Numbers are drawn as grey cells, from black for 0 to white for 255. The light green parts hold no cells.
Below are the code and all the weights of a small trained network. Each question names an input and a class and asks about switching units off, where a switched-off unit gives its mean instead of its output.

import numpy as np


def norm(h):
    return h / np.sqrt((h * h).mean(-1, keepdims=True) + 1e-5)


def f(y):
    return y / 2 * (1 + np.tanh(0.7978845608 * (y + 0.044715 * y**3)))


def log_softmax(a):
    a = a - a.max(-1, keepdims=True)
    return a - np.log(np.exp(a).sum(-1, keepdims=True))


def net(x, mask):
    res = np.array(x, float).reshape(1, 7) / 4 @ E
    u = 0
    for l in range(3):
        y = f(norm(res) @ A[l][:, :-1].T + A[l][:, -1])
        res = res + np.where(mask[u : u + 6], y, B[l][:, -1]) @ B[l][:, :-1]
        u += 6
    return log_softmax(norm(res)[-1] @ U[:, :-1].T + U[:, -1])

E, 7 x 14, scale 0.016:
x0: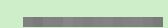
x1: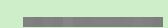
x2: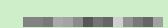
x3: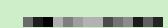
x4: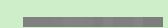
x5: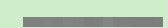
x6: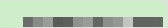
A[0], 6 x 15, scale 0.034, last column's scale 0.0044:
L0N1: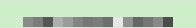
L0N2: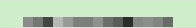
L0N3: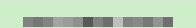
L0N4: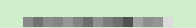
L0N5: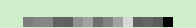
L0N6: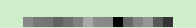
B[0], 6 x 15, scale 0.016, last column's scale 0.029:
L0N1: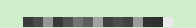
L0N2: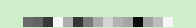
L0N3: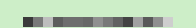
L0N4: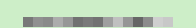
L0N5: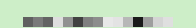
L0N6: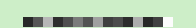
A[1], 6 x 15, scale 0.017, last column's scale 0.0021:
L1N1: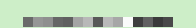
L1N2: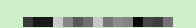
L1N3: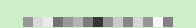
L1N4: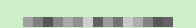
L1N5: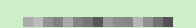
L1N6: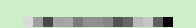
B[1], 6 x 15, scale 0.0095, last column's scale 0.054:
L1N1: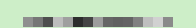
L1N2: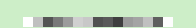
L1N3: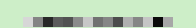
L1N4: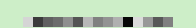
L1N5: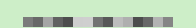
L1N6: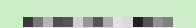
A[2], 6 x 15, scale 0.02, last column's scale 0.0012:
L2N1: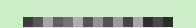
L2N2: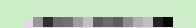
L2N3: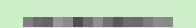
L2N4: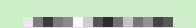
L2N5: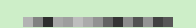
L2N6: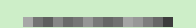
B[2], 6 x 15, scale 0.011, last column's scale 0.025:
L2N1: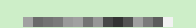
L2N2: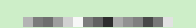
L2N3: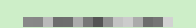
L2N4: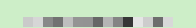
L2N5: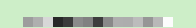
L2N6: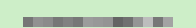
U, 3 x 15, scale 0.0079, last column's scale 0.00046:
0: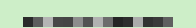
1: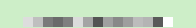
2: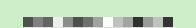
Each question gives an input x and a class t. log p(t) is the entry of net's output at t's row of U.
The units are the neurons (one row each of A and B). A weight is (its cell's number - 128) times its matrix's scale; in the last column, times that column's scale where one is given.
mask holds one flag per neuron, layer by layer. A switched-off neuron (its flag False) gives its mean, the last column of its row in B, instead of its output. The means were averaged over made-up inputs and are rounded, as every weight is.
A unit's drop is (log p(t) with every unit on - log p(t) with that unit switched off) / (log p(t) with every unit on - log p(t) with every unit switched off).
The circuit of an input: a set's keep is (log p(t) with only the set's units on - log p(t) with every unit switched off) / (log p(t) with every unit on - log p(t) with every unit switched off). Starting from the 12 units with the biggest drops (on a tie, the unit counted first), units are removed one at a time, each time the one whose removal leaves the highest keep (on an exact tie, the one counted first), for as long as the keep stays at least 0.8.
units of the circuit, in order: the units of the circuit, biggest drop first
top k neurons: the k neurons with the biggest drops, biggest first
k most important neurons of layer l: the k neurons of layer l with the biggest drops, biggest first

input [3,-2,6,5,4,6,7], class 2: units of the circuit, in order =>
L0N5
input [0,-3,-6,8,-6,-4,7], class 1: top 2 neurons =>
L1N2, L0N1
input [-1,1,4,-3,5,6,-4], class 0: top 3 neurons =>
L0N3, L0N5, L0N2
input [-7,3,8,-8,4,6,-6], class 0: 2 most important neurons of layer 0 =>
L0N3, L0N2
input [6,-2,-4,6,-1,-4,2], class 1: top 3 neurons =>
L1N2, L0N1, L0N3
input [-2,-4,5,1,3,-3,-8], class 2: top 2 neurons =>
L0N2, L0N6
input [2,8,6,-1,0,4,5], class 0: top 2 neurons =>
L0N1, L0N2
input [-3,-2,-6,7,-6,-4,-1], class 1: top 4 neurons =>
L1N2, L0N3, L0N1, L0N2
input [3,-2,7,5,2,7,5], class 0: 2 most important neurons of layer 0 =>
L0N1, L0N2
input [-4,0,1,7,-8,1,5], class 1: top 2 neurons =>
L1N2, L0N2
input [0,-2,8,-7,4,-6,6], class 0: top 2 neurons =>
L0N2, L1N2
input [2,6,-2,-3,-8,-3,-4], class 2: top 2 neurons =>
L0N4, L1N2
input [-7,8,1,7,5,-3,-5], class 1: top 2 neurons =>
L1N2, L0N5
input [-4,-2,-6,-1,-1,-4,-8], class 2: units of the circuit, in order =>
L0N2
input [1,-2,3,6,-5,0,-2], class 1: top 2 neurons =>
L1N2, L0N6
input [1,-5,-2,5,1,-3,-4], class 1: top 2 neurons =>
L1N2, L0N5
